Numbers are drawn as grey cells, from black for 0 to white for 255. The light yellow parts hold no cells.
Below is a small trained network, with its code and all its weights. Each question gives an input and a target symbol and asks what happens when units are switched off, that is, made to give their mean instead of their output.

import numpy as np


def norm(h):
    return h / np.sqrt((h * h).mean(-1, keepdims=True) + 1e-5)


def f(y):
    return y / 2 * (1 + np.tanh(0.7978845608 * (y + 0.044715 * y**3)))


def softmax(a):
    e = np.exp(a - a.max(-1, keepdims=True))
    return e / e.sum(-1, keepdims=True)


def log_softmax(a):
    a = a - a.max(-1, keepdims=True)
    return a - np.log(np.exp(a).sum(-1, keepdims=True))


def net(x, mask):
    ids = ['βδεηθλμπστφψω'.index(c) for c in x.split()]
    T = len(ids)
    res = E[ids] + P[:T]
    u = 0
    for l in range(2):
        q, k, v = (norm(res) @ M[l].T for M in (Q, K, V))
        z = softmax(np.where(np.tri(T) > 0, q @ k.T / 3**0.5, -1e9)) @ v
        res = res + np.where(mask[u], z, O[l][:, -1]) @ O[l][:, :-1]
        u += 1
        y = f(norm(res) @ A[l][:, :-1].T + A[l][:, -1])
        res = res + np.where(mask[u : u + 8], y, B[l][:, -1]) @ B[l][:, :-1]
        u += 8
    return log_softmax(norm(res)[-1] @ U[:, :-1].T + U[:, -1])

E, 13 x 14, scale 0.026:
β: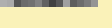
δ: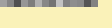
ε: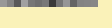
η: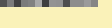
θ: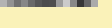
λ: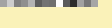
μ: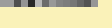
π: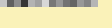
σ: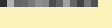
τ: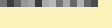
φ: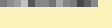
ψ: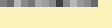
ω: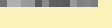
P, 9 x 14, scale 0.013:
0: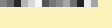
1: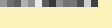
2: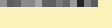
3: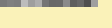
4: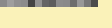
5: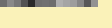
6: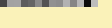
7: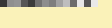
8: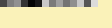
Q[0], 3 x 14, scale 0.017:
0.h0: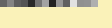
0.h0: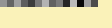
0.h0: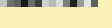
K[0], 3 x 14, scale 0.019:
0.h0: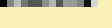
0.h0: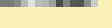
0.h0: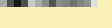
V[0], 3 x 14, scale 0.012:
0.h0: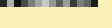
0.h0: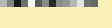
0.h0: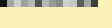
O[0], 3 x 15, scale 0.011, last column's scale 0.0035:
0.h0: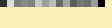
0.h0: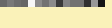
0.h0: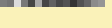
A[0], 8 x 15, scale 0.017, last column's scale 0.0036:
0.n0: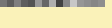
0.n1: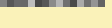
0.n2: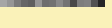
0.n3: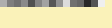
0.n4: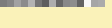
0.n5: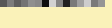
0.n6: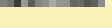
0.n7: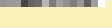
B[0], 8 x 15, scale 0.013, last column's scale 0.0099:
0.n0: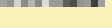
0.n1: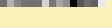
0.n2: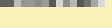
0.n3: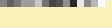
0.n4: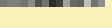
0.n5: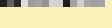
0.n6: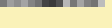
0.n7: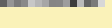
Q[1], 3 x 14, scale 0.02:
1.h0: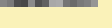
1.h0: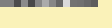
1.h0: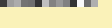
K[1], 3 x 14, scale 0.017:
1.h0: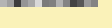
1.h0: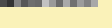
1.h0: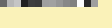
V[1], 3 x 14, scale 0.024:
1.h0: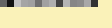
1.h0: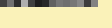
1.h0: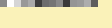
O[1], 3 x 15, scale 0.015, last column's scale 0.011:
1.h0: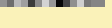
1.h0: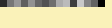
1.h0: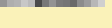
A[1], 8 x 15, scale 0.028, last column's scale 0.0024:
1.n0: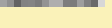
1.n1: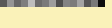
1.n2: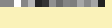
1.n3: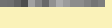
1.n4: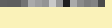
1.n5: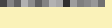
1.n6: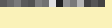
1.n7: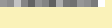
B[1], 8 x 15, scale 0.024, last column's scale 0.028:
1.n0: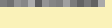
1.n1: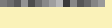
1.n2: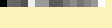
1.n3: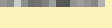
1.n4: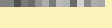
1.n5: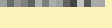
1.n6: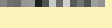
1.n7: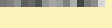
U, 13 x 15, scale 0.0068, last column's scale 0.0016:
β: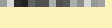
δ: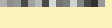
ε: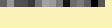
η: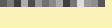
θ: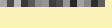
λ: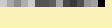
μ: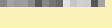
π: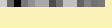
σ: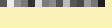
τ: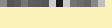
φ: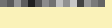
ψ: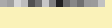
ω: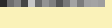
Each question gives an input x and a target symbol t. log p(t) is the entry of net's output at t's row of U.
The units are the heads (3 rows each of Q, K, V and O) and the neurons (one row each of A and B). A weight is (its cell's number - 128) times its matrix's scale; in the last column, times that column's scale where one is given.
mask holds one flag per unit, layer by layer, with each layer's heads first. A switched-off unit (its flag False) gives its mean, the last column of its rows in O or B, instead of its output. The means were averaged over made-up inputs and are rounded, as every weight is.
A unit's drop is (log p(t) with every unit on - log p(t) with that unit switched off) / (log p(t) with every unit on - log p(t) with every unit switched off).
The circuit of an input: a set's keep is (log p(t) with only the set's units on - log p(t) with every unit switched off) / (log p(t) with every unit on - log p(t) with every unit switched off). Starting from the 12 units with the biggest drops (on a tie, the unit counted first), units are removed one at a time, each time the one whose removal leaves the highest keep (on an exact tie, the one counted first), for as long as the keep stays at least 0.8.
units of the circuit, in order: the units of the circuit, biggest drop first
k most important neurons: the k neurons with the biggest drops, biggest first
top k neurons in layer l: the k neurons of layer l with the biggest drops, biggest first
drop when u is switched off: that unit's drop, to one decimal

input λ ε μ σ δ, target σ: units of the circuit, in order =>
(0.h0 1.n2)
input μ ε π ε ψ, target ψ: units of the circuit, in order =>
(1.h0)
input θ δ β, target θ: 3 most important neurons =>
(1.n2 1.n3 1.n7)
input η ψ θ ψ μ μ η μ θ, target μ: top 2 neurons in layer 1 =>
(1.n2 1.n3)
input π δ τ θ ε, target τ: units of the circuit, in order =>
(1.h0 1.n6)
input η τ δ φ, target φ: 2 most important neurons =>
(1.n2 1.n7)
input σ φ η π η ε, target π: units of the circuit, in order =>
(1.h0 1.n2 0.h0)
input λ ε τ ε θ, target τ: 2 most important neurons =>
(1.n6 1.n2)
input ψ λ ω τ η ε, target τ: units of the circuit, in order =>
(1.n6 1.h0)
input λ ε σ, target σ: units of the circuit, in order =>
(0.h0 1.n2)
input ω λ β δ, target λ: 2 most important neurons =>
(0.n1 1.n2)
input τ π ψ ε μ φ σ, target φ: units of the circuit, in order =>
(0.h0 1.n7)
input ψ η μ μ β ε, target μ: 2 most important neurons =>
(1.n2 1.n3)
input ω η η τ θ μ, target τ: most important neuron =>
(1.n6)
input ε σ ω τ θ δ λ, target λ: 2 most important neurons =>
(1.n2 1.n7)
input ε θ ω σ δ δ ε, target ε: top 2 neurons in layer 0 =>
(0.n1 0.n2)
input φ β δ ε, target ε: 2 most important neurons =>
(1.n1 1.n2)
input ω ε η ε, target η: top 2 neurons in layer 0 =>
(0.n6 0.n3)
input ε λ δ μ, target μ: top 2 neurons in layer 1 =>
(1.n2 1.n3)
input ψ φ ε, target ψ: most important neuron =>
(0.n1)
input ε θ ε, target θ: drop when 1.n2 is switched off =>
0.3
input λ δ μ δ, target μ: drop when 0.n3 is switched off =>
0.0
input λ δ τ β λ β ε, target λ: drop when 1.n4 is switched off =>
0.1
